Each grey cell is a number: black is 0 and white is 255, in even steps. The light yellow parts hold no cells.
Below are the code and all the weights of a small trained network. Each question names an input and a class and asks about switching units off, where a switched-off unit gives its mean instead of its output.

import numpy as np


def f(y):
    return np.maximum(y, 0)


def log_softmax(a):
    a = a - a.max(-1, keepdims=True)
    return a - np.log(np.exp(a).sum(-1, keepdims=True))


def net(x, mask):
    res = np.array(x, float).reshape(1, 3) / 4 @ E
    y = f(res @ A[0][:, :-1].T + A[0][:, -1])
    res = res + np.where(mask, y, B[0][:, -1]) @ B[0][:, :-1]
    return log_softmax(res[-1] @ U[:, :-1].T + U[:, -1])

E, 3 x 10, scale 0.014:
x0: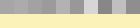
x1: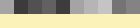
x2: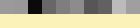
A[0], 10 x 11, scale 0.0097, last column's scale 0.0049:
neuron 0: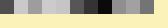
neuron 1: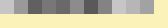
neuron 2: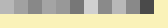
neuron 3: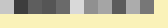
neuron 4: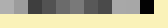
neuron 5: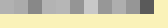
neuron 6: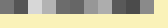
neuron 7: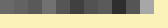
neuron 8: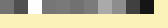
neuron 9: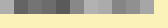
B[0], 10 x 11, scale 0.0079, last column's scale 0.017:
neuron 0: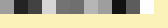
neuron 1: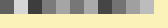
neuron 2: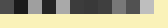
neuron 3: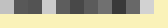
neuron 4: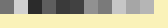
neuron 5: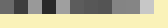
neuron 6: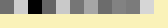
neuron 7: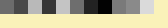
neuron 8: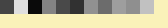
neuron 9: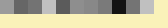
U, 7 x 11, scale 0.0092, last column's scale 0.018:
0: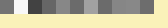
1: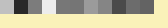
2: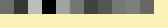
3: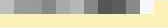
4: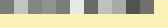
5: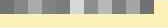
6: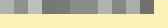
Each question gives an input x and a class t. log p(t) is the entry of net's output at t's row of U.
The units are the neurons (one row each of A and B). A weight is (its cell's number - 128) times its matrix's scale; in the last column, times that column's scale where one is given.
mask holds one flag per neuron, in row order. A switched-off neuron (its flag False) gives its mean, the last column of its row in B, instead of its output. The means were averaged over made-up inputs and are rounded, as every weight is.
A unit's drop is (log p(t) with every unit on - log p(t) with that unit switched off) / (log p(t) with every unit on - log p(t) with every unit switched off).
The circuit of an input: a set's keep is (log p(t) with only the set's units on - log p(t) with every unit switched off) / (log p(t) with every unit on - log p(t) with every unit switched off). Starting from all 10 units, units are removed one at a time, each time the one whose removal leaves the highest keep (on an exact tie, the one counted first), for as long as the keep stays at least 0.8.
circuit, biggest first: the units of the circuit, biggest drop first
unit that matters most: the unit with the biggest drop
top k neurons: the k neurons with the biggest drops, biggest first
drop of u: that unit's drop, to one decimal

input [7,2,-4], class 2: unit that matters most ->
neuron 2
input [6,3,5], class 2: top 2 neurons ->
(neuron 2; neuron 5)
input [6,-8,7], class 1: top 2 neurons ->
(neuron 0; neuron 6)
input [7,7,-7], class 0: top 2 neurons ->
(neuron 6; neuron 8)
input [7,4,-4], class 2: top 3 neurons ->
(neuron 2; neuron 5; neuron 0)
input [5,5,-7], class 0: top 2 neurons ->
(neuron 6; neuron 8)
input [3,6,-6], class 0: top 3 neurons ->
(neuron 6; neuron 0; neuron 8)
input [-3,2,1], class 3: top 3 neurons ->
(neuron 2; neuron 0; neuron 5)
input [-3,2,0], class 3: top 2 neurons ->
(neuron 2; neuron 0)
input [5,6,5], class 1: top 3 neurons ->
(neuron 3; neuron 9; neuron 6)
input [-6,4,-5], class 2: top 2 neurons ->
(neuron 7; neuron 0)
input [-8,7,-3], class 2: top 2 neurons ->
(neuron 7; neuron 0)
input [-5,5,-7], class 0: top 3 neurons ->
(neuron 6; neuron 8; neuron 0)
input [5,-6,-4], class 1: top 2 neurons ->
(neuron 0; neuron 7)
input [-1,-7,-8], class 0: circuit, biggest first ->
(neuron 8)
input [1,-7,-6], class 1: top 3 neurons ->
(neuron 0; neuron 4; neuron 1)
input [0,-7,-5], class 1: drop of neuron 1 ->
0.1
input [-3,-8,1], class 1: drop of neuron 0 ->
1.0
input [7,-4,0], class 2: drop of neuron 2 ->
0.2
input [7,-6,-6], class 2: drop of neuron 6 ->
-0.1
